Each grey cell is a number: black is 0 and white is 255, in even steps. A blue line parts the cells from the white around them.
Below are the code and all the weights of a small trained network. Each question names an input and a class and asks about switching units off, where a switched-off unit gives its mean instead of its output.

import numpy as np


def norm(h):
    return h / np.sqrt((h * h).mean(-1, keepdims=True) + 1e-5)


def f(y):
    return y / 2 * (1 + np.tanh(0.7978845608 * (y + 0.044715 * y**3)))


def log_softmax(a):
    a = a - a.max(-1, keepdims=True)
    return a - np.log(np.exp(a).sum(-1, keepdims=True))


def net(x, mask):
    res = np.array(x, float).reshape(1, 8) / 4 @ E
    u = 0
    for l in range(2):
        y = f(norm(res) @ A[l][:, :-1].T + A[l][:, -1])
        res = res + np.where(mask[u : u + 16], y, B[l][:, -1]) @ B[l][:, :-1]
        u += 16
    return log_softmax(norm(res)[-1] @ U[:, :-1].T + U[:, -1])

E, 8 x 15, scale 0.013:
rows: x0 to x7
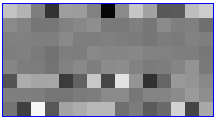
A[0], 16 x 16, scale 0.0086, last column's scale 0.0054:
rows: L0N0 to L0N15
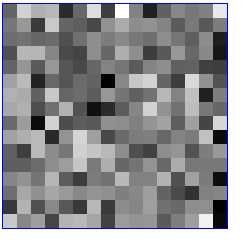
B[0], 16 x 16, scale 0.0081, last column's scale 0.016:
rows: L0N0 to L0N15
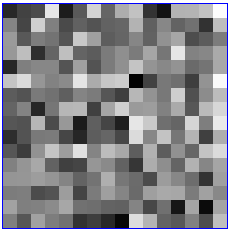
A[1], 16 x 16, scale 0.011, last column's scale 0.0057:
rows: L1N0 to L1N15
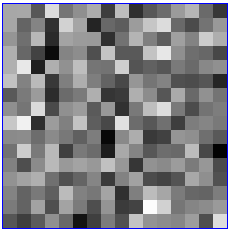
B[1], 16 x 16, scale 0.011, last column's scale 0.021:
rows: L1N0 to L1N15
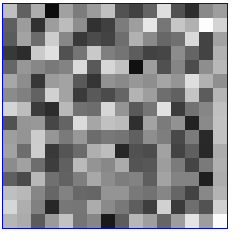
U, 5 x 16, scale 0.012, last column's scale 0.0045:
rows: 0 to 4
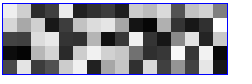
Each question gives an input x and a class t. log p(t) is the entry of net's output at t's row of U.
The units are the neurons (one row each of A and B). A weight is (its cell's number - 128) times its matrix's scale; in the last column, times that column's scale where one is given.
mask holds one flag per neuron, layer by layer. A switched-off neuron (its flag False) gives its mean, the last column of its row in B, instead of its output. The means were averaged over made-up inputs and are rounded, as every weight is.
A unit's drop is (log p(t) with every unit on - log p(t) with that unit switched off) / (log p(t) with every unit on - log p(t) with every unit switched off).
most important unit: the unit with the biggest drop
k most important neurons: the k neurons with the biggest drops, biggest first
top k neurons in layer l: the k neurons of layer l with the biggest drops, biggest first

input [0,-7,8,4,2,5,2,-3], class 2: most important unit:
L0N0
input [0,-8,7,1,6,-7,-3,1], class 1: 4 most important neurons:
L0N8; L0N15; L1N14; L1N3
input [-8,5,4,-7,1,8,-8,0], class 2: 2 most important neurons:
L0N5; L1N8
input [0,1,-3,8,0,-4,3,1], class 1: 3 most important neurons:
L0N8; L0N0; L0N15
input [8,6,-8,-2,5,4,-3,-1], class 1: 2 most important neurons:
L0N5; L0N8
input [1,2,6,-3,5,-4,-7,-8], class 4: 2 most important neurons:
L0N5; L0N7
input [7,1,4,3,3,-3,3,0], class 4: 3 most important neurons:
L0N5; L0N8; L0N7
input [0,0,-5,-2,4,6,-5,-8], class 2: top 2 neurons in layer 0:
L0N8; L0N1
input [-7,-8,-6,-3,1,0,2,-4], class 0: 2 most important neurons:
L0N0; L1N3
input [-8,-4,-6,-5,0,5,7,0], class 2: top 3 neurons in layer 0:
L0N5; L0N7; L0N8
